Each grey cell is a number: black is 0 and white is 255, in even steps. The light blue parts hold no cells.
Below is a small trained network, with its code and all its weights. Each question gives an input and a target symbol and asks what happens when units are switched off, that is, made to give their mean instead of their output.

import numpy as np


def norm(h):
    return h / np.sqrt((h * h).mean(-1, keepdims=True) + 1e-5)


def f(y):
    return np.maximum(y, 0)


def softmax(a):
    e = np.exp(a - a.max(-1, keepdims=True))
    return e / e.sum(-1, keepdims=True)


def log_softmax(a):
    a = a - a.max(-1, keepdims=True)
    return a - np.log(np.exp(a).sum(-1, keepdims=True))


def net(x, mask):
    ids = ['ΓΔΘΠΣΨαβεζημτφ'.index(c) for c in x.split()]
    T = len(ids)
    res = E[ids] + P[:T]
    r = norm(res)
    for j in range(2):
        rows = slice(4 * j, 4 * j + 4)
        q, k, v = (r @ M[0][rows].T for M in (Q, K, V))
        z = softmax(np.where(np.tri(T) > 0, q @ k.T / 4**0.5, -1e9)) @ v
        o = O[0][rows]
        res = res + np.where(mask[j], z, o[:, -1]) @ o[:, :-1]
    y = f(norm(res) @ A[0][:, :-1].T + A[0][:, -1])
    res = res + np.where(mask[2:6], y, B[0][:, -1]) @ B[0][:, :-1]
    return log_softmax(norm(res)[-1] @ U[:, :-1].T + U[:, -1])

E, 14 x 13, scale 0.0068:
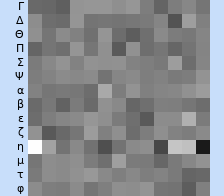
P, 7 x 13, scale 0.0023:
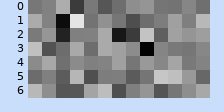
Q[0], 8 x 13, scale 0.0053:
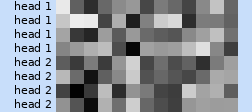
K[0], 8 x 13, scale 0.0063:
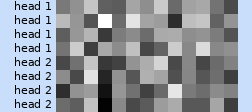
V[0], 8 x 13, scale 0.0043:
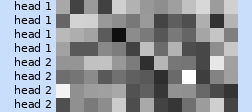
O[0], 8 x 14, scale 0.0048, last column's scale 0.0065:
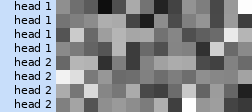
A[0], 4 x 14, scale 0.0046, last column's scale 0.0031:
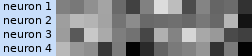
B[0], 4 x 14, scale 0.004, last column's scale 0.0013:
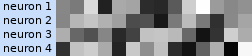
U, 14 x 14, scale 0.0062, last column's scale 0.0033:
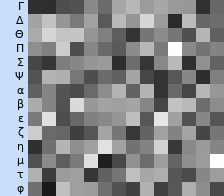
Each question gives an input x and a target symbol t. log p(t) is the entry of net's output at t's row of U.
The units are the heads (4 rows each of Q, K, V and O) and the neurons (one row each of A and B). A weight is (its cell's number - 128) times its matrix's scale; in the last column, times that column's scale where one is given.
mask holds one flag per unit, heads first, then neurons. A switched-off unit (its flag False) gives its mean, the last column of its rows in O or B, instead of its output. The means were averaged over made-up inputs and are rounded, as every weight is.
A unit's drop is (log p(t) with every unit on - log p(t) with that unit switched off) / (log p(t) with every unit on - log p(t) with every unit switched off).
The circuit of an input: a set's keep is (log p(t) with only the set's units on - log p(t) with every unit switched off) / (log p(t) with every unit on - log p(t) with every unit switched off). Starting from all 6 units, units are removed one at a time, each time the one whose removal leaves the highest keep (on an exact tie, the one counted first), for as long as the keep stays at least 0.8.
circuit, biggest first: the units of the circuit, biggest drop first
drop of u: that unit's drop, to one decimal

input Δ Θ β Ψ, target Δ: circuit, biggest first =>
[head 1]
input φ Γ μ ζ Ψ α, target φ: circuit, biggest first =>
[head 2; head 1]
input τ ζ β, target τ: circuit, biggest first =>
[head 1; head 2; neuron 3]
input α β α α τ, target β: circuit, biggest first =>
[head 2; head 1]
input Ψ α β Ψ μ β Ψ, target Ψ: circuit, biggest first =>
[head 1; neuron 4]
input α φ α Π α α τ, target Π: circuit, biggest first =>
[head 1; neuron 1]
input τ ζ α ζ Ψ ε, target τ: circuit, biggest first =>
[head 1; neuron 3]
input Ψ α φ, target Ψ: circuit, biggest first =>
[neuron 4; head 1]
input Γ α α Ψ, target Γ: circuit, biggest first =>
[head 2; head 1]
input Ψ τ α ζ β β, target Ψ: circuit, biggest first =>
[head 1; neuron 4]
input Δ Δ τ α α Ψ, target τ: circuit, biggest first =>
[head 1; neuron 3]
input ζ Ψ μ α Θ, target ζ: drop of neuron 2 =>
0.0
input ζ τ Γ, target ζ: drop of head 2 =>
0.2
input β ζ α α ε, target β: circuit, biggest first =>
[head 1]
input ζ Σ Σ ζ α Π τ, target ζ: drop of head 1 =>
0.2
